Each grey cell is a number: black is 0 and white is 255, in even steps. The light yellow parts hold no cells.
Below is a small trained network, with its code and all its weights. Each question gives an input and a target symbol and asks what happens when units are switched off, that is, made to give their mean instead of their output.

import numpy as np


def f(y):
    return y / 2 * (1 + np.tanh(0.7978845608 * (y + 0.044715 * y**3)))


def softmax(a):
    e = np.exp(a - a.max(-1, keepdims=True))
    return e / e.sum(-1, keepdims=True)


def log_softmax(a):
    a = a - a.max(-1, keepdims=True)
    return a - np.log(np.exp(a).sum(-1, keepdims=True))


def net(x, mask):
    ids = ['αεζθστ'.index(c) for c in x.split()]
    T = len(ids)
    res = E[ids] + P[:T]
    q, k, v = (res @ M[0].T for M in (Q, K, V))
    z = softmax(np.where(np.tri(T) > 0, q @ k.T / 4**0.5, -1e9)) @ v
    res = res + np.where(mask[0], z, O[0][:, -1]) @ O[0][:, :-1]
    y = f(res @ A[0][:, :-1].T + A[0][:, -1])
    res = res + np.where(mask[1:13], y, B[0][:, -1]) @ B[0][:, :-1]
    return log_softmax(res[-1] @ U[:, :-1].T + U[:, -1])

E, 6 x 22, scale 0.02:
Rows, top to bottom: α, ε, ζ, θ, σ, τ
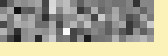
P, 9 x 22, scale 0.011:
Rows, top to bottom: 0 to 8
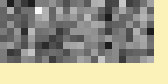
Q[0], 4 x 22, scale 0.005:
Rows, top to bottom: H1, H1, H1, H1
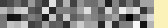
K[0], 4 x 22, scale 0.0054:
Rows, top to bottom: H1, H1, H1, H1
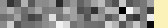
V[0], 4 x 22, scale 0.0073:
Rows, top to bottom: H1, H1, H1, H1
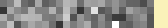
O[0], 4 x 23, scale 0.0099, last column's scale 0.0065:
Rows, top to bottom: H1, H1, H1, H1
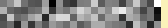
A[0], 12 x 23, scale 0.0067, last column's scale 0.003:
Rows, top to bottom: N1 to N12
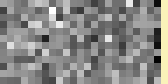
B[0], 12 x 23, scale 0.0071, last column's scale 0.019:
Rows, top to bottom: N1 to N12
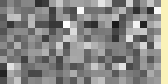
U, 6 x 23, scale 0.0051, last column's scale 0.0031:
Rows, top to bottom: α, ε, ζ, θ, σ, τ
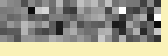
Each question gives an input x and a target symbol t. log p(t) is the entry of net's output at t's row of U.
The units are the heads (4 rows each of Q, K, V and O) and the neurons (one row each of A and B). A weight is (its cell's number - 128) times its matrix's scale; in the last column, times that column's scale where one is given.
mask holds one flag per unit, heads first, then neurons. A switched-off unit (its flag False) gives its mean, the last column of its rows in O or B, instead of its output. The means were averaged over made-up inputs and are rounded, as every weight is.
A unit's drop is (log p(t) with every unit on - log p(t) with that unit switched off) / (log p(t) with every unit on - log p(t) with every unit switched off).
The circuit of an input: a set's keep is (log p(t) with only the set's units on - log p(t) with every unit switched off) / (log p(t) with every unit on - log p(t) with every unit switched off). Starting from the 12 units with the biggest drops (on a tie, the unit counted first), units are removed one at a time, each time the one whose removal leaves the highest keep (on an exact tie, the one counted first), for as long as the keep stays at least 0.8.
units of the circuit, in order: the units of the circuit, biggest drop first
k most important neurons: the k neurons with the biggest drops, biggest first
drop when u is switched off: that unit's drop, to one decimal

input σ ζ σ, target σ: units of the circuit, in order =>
N4, H1
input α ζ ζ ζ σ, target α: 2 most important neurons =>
N1, N2
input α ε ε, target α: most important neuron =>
N1
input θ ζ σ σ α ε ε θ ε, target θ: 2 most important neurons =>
N2, N7
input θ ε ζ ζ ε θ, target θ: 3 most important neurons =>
N2, N7, N10
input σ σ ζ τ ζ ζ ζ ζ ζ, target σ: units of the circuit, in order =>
N2, N7
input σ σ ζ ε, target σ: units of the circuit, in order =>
H1, N4
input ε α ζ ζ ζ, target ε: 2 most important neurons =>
N4, N6
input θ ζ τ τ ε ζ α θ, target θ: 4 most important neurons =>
N2, N7, N10, N4
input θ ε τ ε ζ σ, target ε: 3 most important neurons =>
N4, N6, N8
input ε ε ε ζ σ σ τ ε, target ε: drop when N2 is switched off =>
-0.1
